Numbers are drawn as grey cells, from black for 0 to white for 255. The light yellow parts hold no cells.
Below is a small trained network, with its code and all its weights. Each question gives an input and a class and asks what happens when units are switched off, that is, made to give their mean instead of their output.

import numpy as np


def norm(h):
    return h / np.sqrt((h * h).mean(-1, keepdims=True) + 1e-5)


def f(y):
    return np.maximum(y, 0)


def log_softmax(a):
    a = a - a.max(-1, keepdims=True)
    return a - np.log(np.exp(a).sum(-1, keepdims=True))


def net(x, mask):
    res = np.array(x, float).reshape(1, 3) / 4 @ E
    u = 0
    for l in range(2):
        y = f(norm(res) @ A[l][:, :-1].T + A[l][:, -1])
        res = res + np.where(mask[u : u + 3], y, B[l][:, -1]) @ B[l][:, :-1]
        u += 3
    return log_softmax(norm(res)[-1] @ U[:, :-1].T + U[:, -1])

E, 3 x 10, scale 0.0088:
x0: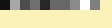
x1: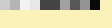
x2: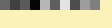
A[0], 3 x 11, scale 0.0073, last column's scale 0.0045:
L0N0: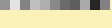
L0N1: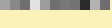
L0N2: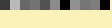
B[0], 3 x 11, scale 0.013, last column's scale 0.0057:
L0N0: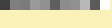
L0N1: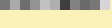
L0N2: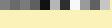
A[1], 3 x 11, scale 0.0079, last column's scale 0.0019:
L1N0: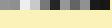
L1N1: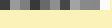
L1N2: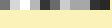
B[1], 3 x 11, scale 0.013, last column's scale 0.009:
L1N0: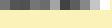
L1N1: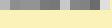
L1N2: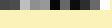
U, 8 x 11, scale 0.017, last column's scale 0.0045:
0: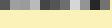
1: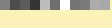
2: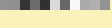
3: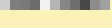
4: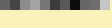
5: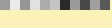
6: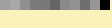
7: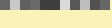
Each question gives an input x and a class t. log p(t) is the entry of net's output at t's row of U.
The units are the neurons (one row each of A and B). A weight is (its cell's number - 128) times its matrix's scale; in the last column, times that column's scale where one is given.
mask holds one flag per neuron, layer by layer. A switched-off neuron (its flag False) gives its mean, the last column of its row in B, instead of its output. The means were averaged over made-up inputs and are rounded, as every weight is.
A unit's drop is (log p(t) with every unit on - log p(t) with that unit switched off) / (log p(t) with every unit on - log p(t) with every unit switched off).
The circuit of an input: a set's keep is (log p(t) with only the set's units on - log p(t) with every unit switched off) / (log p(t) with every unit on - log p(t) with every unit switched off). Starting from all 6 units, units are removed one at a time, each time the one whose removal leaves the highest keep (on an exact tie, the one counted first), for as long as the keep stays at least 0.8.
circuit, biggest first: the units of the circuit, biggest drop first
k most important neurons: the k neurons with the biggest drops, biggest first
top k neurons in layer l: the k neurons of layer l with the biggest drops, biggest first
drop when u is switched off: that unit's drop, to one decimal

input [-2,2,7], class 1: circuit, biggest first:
[L1N2]
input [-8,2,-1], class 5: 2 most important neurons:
[L0N1, L1N2]
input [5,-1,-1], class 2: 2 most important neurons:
[L0N2, L1N2]
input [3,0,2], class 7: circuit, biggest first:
[L1N2, L1N0]
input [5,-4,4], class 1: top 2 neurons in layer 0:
[L0N0, L0N2]
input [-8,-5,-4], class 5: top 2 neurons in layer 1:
[L1N2, L1N1]
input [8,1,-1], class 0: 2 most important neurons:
[L0N2, L1N0]
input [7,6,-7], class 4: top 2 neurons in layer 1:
[L1N2, L1N0]
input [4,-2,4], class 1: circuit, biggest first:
[L0N2, L1N2]
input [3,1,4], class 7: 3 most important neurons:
[L1N2, L1N0, L0N0]
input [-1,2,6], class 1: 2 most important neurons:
[L1N2, L0N0]
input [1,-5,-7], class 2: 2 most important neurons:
[L0N2, L1N2]
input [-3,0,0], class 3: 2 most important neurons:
[L0N2, L0N0]
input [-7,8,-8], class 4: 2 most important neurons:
[L1N2, L0N0]
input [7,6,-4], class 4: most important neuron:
[L1N2]
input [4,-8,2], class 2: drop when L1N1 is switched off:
-0.1
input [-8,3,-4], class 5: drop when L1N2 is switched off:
0.2
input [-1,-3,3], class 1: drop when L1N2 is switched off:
0.2
